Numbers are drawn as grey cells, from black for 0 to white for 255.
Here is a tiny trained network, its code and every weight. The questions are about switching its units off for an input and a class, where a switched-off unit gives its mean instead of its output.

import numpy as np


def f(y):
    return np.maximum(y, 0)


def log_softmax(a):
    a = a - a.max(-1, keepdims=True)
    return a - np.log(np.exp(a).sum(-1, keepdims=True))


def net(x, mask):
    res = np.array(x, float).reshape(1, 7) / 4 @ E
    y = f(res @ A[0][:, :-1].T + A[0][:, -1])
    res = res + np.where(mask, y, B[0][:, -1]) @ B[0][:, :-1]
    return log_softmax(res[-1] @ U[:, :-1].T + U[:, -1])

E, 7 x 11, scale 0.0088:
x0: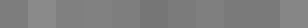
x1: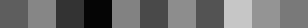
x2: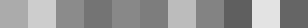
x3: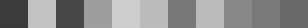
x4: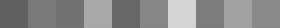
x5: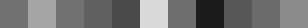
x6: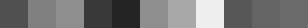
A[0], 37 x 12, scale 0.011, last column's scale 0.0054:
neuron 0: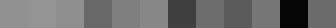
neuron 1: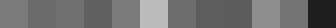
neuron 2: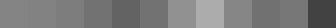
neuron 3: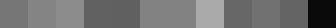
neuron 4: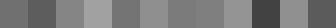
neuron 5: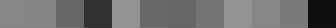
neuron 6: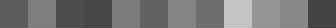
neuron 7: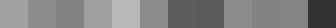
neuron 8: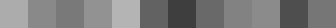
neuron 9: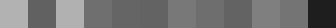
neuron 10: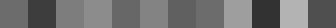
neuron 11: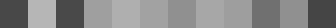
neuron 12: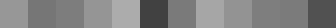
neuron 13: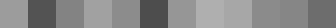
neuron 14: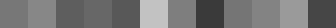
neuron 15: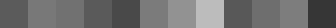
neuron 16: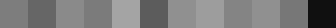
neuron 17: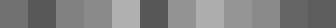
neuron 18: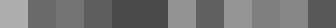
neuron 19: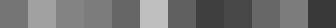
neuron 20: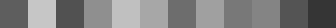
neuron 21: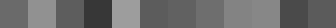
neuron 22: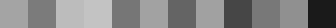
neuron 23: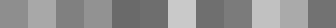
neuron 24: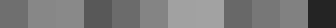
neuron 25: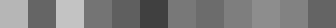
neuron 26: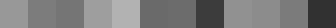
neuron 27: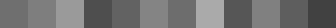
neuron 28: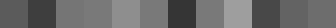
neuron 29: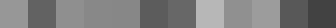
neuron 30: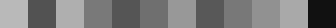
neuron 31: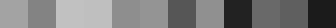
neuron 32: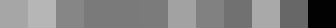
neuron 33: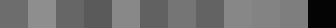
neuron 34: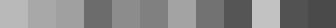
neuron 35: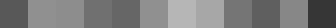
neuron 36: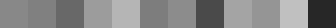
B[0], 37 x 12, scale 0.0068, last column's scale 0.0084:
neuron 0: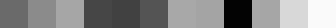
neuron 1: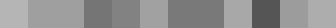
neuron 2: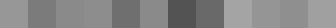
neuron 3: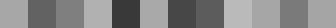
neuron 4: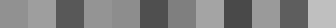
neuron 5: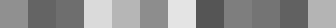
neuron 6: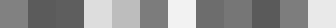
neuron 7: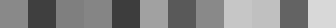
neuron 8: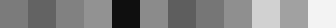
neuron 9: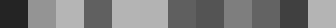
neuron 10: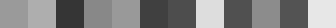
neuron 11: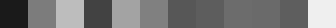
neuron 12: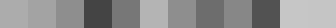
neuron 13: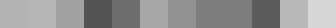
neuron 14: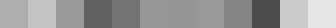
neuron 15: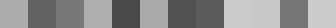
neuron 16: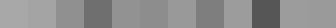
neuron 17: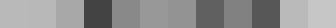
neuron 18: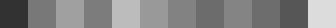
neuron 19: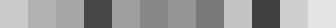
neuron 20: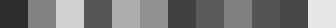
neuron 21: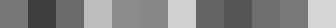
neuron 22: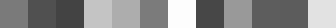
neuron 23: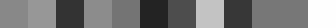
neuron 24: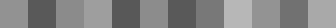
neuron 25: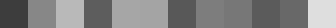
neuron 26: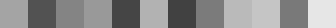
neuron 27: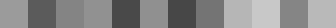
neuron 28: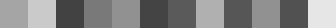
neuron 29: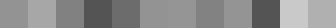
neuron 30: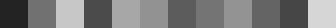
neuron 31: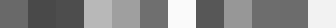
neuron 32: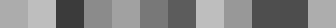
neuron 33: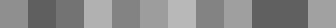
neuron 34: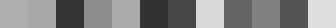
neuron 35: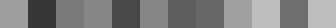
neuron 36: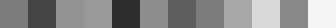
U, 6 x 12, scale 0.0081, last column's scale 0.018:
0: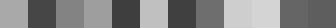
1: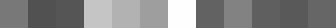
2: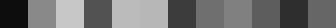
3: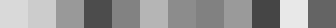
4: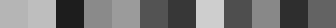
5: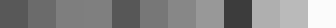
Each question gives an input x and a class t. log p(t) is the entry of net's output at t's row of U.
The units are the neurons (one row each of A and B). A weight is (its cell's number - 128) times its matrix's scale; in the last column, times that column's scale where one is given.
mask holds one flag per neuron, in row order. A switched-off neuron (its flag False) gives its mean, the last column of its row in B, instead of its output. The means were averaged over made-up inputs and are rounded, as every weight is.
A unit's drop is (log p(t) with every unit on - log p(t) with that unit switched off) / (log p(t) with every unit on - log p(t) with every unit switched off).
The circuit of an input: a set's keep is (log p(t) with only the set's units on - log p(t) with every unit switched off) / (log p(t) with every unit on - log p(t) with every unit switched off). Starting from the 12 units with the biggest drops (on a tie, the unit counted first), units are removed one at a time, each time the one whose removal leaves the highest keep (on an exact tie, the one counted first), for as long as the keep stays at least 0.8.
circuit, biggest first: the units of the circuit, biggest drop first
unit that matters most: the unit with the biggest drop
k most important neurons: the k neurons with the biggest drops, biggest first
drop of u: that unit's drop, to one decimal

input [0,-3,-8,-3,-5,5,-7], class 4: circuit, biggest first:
(neuron 28)
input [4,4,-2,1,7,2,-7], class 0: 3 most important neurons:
(neuron 36; neuron 26; neuron 0)
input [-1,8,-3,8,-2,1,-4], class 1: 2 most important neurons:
(neuron 6; neuron 21)
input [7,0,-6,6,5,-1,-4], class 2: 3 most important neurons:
(neuron 11; neuron 23; neuron 34)
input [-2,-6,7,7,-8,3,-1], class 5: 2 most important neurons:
(neuron 0; neuron 8)
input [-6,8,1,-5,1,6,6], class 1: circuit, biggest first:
(neuron 6; neuron 5)
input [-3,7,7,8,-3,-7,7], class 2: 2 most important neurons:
(neuron 20; neuron 11)
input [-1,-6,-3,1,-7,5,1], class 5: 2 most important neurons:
(neuron 0; neuron 6)
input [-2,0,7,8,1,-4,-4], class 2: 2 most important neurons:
(neuron 20; neuron 11)
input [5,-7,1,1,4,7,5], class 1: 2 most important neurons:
(neuron 22; neuron 31)
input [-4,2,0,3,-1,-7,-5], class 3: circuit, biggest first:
(neuron 17; neuron 12)
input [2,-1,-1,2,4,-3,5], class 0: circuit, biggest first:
(neuron 15; neuron 0)
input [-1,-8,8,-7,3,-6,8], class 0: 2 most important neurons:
(neuron 15; neuron 27)
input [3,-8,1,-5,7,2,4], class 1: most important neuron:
(neuron 22)
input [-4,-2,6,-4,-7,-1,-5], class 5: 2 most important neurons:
(neuron 0; neuron 8)
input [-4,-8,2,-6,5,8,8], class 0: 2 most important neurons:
(neuron 15; neuron 35)
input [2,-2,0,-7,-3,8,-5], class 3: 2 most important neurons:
(neuron 19; neuron 14)
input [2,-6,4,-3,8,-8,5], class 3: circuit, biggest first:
(neuron 13; neuron 17)
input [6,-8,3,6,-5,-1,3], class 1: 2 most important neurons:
(neuron 31; neuron 22)
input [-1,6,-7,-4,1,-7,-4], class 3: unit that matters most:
neuron 13
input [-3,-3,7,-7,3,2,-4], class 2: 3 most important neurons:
(neuron 30; neuron 25; neuron 9)
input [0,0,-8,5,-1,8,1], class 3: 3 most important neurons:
(neuron 19; neuron 14; neuron 23)
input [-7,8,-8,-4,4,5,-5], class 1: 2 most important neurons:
(neuron 6; neuron 5)
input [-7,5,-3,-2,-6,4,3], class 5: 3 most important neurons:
(neuron 0; neuron 22; neuron 31)
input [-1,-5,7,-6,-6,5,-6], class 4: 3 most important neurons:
(neuron 34; neuron 32; neuron 36)
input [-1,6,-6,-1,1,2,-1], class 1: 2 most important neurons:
(neuron 6; neuron 23)
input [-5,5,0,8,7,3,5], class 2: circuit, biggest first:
(neuron 11)
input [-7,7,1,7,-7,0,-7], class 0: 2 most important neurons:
(neuron 8; neuron 26)
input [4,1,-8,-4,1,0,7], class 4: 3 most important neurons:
(neuron 10; neuron 28; neuron 4)
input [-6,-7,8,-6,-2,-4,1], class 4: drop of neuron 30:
-0.1
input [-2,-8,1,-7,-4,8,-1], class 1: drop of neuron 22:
1.0
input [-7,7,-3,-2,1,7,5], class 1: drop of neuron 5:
0.2
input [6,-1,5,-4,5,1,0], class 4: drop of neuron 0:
0.2
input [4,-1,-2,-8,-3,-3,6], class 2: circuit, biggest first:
(neuron 9)
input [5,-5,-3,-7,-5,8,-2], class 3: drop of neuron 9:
-0.1
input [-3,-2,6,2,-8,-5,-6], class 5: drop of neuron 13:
0.0
